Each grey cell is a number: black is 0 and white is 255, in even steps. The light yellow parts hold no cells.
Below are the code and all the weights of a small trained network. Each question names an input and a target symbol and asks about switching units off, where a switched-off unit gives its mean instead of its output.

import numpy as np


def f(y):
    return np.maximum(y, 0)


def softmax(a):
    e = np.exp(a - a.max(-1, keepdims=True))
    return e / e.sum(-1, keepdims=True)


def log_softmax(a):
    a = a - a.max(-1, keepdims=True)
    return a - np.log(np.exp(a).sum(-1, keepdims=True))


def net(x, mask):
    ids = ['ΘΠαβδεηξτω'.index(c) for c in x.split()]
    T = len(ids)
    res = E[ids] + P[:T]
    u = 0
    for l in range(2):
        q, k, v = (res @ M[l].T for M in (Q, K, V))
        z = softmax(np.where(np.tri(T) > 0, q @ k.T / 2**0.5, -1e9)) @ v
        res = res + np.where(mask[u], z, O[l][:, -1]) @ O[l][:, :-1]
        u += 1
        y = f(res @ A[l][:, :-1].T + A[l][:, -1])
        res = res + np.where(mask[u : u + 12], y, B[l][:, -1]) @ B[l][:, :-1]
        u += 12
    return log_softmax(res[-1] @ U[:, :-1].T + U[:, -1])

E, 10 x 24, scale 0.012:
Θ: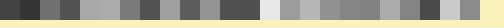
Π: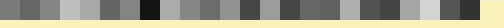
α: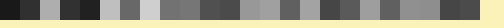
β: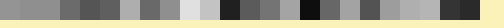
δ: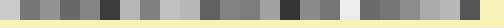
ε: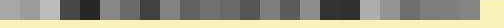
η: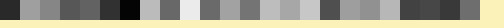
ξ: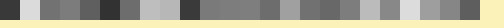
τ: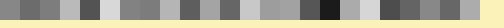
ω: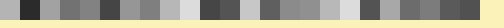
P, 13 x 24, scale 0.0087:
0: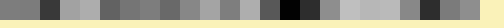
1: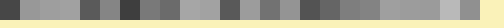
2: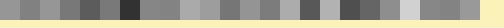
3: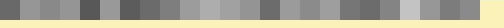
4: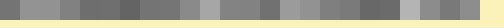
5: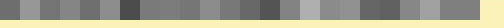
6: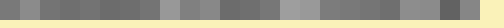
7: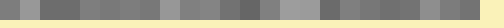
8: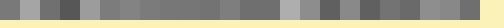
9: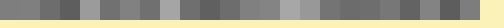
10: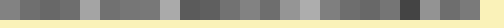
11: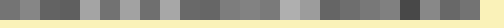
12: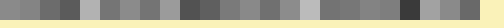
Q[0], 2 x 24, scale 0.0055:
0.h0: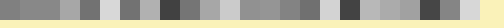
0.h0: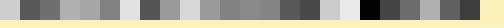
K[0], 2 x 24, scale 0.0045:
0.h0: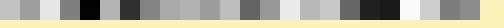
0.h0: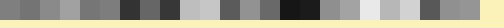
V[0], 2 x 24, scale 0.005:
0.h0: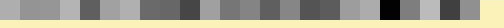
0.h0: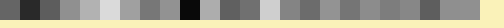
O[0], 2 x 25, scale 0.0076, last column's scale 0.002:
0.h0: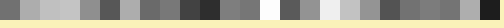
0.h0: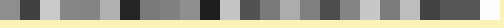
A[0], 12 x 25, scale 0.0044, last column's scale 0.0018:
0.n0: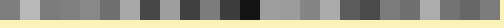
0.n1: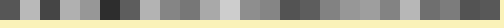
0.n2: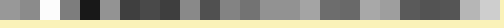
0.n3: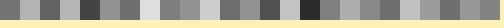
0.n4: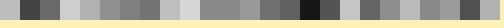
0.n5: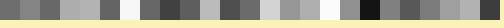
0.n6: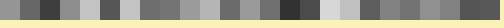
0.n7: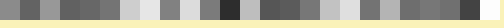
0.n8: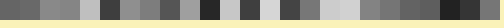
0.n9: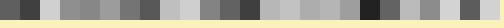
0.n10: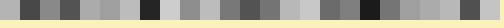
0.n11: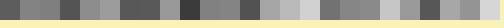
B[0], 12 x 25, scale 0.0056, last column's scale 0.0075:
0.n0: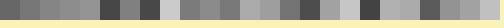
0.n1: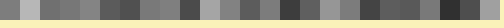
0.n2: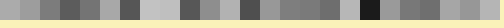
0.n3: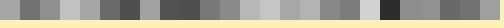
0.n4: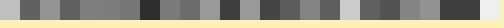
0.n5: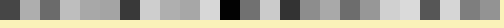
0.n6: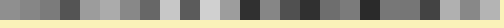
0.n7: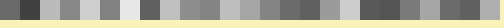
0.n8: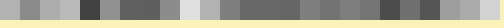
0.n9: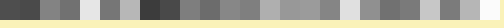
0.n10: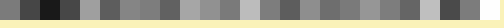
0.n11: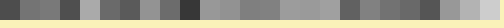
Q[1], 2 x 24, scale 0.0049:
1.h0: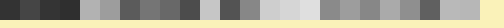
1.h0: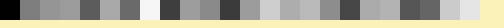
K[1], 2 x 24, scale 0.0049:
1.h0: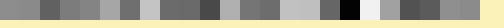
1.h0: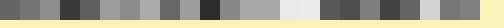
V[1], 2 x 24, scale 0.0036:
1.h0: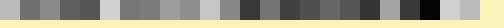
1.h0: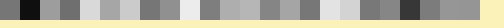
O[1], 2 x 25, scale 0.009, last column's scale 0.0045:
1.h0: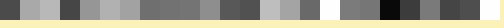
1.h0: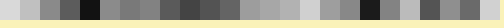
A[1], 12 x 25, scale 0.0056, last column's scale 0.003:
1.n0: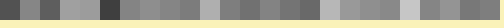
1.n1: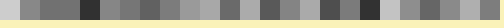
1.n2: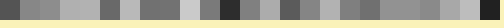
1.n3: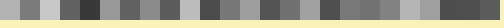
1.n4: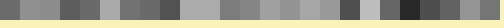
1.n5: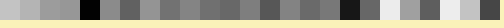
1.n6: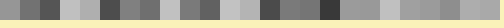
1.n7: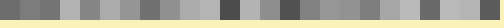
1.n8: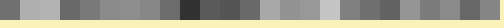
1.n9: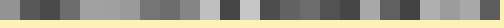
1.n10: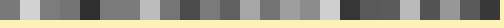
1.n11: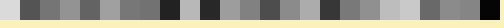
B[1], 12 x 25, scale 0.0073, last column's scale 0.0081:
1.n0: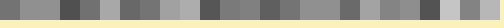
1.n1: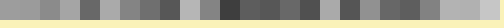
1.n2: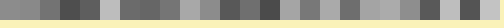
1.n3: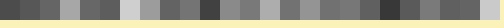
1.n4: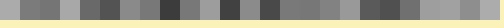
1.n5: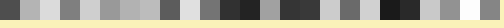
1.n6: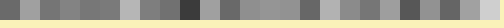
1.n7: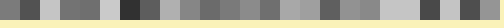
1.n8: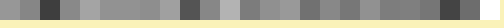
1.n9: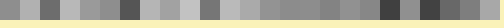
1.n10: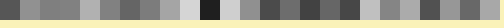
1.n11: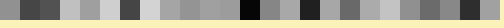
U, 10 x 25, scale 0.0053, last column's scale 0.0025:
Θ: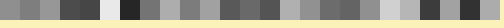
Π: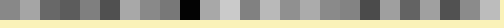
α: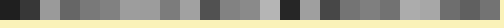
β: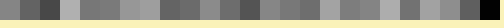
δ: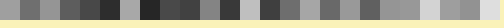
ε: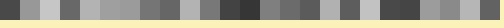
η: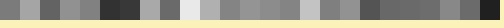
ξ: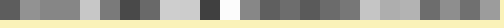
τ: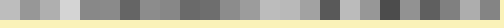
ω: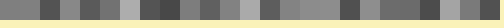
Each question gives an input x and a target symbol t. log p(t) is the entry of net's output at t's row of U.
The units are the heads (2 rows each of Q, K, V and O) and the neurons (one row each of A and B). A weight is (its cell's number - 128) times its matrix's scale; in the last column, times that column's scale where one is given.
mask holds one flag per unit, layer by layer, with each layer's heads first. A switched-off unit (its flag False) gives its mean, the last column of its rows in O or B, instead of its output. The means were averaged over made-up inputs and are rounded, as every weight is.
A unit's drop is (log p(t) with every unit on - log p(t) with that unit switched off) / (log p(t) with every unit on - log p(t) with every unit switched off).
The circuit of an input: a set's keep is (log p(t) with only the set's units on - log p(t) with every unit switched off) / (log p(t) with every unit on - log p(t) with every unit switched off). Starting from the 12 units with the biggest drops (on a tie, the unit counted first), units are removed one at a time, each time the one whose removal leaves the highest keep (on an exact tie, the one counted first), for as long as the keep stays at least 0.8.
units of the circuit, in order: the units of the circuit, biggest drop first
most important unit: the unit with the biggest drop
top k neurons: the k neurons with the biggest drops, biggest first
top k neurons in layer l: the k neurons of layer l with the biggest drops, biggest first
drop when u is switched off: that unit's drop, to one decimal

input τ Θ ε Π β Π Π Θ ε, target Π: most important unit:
0.n8
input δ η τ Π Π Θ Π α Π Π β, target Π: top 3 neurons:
0.n6; 0.n7; 1.n8
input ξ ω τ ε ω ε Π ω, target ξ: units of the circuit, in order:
0.n1; 1.h0
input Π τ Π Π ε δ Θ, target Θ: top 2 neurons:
0.n5; 1.n7
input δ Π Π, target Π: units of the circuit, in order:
0.n6; 1.h0; 1.n8; 0.h0
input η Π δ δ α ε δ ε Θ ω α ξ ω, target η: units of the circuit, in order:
1.n9; 0.h0
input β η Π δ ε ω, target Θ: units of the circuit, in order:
0.h0; 0.n5; 1.n2; 1.n7
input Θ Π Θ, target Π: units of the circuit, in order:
0.n9; 1.h0; 1.n8
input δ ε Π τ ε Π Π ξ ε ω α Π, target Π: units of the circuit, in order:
0.n6; 1.h0; 1.n8
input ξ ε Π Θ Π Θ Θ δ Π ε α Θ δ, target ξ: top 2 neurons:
0.n1; 1.n9
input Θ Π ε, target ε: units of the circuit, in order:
1.n5; 0.n9
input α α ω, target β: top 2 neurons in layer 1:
1.n11; 1.n3
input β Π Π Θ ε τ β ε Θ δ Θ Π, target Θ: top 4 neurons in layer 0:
0.n5; 0.n0; 0.n7; 0.n3
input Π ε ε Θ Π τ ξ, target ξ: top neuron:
0.n9
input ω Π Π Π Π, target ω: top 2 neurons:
0.n7; 1.n10
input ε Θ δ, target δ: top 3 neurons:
0.n6; 0.n4; 0.n7
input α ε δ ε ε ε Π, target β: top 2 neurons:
1.n11; 0.n4
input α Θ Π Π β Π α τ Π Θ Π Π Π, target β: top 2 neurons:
1.n11; 1.n6
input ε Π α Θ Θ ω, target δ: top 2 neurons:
0.n7; 0.n11
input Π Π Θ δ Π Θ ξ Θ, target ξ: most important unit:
1.h0
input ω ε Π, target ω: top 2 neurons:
0.n7; 0.n6
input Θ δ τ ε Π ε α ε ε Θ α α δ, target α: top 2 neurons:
1.n3; 0.n4
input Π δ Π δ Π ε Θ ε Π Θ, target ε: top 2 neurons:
0.n9; 0.n0
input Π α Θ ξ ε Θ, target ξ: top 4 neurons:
0.n3; 0.n9; 1.n9; 0.n2
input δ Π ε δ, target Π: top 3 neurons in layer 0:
0.n6; 0.n7; 0.n9
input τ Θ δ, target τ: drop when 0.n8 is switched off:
0.3
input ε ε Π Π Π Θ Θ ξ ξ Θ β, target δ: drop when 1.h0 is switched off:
0.4
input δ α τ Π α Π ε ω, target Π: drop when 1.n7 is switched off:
0.0
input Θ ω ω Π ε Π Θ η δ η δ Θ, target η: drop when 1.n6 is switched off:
0.1
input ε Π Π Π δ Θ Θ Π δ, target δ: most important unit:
0.h0
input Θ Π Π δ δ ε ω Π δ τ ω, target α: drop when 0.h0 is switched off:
0.6
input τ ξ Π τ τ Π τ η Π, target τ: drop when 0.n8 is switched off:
0.4
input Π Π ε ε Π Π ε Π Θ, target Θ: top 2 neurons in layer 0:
0.n5; 0.n11
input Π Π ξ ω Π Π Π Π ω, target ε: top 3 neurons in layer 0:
0.n6; 0.n8; 0.n9
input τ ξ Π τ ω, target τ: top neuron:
0.n8
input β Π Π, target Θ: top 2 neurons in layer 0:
0.n5; 0.n7
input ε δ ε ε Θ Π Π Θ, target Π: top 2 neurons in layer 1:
1.n2; 1.n0
